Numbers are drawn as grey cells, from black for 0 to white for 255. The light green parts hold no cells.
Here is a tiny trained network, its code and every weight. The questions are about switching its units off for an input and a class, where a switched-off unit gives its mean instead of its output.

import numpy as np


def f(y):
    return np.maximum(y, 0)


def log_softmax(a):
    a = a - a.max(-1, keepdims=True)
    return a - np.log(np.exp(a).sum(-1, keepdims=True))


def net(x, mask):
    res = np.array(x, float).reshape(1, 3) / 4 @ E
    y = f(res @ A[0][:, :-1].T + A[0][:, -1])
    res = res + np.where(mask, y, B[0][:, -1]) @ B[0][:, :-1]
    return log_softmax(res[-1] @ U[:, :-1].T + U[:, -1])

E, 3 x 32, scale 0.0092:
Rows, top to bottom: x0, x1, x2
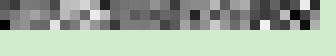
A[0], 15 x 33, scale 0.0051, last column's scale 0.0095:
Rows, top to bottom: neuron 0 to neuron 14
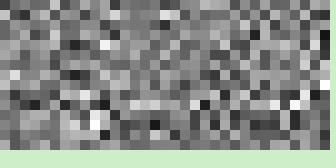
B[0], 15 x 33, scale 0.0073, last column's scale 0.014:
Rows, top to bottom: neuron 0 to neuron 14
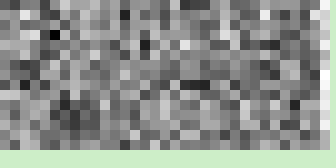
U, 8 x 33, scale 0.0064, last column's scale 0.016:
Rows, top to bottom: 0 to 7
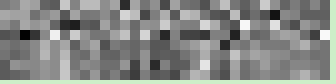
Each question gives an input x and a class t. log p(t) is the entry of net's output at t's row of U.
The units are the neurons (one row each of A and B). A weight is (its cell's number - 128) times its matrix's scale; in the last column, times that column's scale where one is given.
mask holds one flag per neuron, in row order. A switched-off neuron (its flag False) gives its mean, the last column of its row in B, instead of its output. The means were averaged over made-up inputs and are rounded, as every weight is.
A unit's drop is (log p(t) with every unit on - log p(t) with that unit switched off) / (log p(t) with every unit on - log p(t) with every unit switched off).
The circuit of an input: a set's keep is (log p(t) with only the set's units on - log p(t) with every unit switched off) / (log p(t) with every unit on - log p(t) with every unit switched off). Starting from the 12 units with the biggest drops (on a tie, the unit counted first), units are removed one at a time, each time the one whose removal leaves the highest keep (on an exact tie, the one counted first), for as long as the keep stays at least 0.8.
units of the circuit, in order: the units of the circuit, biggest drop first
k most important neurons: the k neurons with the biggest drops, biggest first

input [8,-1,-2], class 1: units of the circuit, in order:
neuron 9
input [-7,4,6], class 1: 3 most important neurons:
neuron 4; neuron 7; neuron 8
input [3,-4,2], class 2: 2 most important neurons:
neuron 10; neuron 8
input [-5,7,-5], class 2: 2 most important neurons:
neuron 12; neuron 11
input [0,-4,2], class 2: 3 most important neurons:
neuron 10; neuron 8; neuron 7
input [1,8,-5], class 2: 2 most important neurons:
neuron 12; neuron 11
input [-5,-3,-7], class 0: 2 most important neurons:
neuron 1; neuron 8
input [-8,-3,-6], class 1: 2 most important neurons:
neuron 4; neuron 7
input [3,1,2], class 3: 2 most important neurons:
neuron 4; neuron 1
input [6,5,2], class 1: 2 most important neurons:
neuron 9; neuron 10
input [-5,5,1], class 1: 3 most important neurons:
neuron 4; neuron 10; neuron 7
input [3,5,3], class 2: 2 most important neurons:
neuron 12; neuron 8
